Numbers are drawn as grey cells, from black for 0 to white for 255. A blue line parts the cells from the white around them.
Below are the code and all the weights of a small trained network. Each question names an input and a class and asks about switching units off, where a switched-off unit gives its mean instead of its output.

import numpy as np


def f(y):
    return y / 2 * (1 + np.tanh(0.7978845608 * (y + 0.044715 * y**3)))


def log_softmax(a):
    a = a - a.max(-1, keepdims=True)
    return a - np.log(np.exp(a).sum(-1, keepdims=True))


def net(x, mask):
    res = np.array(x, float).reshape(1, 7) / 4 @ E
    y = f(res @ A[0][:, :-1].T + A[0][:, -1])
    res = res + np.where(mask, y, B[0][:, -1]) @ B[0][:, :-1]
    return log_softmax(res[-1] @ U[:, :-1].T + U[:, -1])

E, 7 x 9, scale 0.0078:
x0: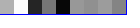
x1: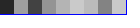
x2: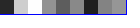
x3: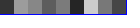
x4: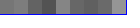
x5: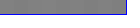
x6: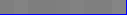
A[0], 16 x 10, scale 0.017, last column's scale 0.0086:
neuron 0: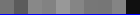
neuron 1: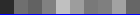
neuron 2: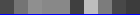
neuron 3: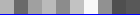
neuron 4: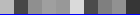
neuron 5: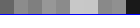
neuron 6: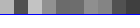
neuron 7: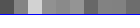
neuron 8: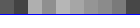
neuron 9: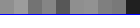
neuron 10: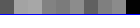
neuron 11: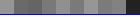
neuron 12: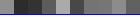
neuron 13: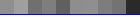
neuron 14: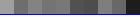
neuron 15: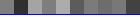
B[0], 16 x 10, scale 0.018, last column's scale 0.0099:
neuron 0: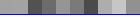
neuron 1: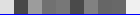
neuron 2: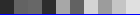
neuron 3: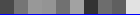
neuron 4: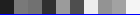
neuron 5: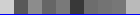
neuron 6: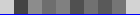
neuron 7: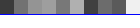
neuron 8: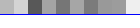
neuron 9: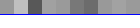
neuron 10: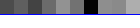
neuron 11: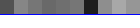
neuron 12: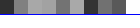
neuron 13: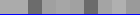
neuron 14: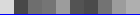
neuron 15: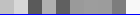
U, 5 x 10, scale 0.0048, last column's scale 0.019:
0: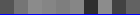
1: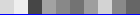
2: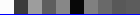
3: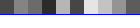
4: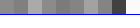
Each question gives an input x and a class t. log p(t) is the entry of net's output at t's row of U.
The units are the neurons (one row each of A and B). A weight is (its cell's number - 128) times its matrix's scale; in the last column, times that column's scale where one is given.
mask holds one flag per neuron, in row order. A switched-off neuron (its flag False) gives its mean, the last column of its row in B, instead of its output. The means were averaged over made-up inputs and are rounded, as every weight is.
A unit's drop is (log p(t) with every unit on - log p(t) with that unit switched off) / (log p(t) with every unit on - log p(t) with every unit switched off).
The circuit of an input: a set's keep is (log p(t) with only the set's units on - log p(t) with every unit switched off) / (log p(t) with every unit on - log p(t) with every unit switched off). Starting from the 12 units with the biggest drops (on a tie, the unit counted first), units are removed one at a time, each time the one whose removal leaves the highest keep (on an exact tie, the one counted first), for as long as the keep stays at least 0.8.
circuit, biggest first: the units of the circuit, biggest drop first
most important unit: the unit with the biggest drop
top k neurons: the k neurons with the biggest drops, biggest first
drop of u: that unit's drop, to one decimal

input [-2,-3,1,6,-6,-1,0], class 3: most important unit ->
neuron 2
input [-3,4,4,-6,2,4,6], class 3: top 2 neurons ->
neuron 4; neuron 12
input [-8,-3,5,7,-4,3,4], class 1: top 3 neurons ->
neuron 15; neuron 8; neuron 4
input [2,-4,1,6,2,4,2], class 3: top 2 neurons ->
neuron 2; neuron 1
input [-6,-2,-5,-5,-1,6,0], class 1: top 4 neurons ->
neuron 15; neuron 8; neuron 7; neuron 0
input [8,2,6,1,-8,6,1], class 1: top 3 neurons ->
neuron 9; neuron 12; neuron 13
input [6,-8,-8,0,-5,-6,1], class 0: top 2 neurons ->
neuron 3; neuron 1
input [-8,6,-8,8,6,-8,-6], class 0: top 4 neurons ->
neuron 12; neuron 11; neuron 4; neuron 3
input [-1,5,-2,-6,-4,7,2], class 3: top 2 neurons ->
neuron 4; neuron 6
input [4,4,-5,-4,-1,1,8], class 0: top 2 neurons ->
neuron 3; neuron 15
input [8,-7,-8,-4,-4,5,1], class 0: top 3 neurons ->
neuron 3; neuron 15; neuron 8
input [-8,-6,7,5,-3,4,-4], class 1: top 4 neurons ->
neuron 15; neuron 8; neuron 12; neuron 3
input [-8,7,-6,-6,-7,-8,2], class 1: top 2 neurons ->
neuron 8; neuron 15
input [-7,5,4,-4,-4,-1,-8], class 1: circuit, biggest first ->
neuron 8
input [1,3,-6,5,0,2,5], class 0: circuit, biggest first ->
neuron 12; neuron 3
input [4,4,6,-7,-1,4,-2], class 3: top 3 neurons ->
neuron 4; neuron 12; neuron 3
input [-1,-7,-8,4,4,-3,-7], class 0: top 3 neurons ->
neuron 12; neuron 1; neuron 11
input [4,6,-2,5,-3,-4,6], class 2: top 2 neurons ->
neuron 5; neuron 4
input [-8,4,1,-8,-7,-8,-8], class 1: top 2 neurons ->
neuron 8; neuron 15
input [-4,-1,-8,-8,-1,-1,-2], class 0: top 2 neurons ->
neuron 12; neuron 3
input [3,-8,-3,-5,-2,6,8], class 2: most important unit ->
neuron 6
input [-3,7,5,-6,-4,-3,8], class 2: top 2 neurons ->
neuron 1; neuron 5
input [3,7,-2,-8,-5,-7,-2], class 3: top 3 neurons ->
neuron 4; neuron 6; neuron 14
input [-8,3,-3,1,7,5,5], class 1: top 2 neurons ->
neuron 15; neuron 8
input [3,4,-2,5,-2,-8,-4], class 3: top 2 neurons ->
neuron 2; neuron 12
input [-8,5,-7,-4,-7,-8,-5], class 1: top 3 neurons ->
neuron 8; neuron 15; neuron 7
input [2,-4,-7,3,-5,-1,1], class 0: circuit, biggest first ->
neuron 3
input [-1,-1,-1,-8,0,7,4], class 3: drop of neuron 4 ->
0.4
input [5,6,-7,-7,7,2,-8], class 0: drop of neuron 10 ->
-0.1
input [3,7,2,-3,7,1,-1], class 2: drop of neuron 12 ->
0.0
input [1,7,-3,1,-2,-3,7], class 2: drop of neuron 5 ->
0.1
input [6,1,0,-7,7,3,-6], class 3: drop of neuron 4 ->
0.4
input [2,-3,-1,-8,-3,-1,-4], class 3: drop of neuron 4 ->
0.6
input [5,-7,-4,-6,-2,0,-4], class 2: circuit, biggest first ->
neuron 6
